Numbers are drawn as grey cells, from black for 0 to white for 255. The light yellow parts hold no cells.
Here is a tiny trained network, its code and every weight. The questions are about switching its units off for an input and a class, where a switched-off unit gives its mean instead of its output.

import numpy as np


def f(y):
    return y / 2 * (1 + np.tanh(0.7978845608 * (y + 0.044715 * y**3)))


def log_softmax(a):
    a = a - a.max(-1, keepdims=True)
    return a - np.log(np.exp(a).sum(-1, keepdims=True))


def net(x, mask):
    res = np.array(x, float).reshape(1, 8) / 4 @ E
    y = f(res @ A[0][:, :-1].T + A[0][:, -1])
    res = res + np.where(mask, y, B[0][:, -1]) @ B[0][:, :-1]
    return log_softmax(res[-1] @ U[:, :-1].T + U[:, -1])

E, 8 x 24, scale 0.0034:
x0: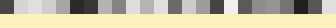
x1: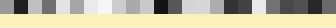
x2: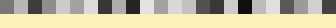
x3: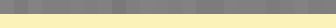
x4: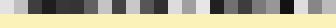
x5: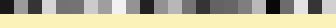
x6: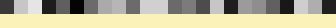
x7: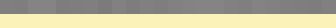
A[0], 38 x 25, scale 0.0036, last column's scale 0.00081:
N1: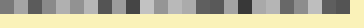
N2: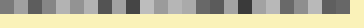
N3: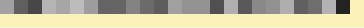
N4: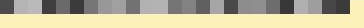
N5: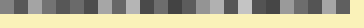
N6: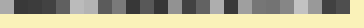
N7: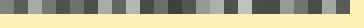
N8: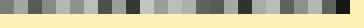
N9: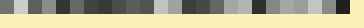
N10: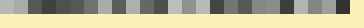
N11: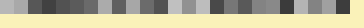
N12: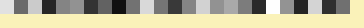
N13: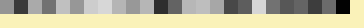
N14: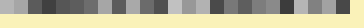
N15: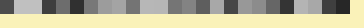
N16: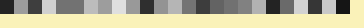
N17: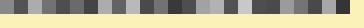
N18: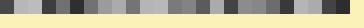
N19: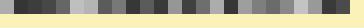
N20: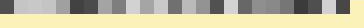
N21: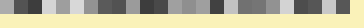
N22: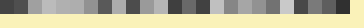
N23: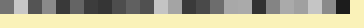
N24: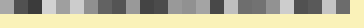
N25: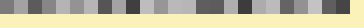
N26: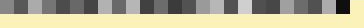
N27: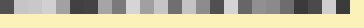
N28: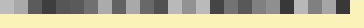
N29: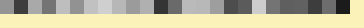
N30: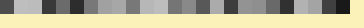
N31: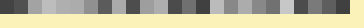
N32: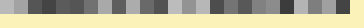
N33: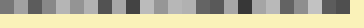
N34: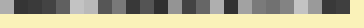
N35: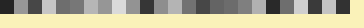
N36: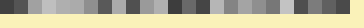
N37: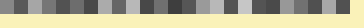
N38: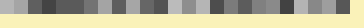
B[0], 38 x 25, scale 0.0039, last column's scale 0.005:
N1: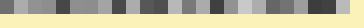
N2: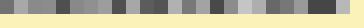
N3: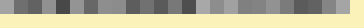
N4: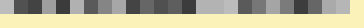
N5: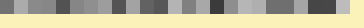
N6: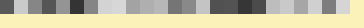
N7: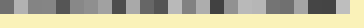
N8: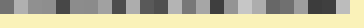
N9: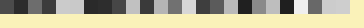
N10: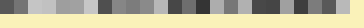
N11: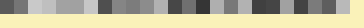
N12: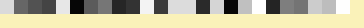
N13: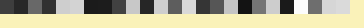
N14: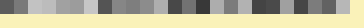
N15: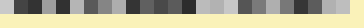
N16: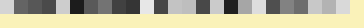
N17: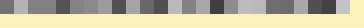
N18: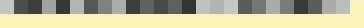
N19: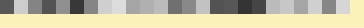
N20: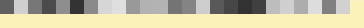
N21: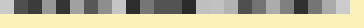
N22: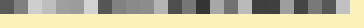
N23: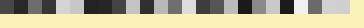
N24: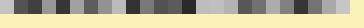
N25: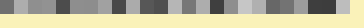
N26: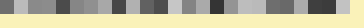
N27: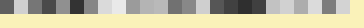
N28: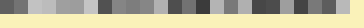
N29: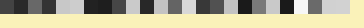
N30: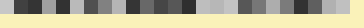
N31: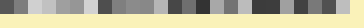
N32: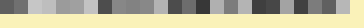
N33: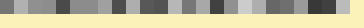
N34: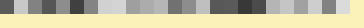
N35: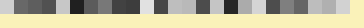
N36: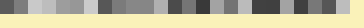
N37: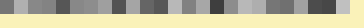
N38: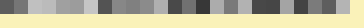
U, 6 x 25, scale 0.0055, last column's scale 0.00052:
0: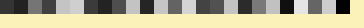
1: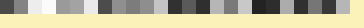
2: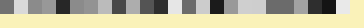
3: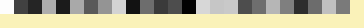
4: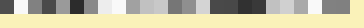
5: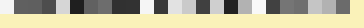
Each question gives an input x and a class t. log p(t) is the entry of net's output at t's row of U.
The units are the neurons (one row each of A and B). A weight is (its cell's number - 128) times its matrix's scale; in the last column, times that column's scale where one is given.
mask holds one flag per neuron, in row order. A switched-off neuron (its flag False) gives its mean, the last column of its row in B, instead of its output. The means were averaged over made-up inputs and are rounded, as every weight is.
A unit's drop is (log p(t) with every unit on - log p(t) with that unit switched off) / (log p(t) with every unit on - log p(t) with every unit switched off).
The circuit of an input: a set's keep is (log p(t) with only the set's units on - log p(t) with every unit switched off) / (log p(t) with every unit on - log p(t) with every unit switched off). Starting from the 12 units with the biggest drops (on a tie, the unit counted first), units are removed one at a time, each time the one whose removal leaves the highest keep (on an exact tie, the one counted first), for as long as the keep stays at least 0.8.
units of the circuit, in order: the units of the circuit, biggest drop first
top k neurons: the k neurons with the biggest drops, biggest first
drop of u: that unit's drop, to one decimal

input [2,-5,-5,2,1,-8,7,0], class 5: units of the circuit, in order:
(N12)
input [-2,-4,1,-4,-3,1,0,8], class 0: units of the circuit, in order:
(N23 N9)
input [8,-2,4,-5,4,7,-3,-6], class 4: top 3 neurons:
(N27 N20 N12)
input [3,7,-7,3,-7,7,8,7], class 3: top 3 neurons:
(N30 N15 N18)
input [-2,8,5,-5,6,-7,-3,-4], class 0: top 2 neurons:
(N13 N29)
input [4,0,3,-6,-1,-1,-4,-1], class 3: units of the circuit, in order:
(N21 N24)
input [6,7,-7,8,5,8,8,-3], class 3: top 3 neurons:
(N30 N15 N18)
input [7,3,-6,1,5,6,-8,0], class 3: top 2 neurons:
(N21 N24)
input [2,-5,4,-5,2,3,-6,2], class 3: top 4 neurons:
(N21 N24 N13 N29)
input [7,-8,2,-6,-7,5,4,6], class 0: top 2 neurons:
(N23 N9)
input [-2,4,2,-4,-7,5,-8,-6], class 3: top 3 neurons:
(N21 N24 N3)
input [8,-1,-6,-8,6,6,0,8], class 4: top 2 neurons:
(N27 N20)
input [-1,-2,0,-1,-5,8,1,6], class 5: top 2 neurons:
(N16 N35)
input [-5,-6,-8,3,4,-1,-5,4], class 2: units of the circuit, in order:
(N26)
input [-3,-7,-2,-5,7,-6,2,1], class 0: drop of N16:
0.1
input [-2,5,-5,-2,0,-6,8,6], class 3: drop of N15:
0.1
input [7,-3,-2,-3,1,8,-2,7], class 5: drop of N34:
0.2
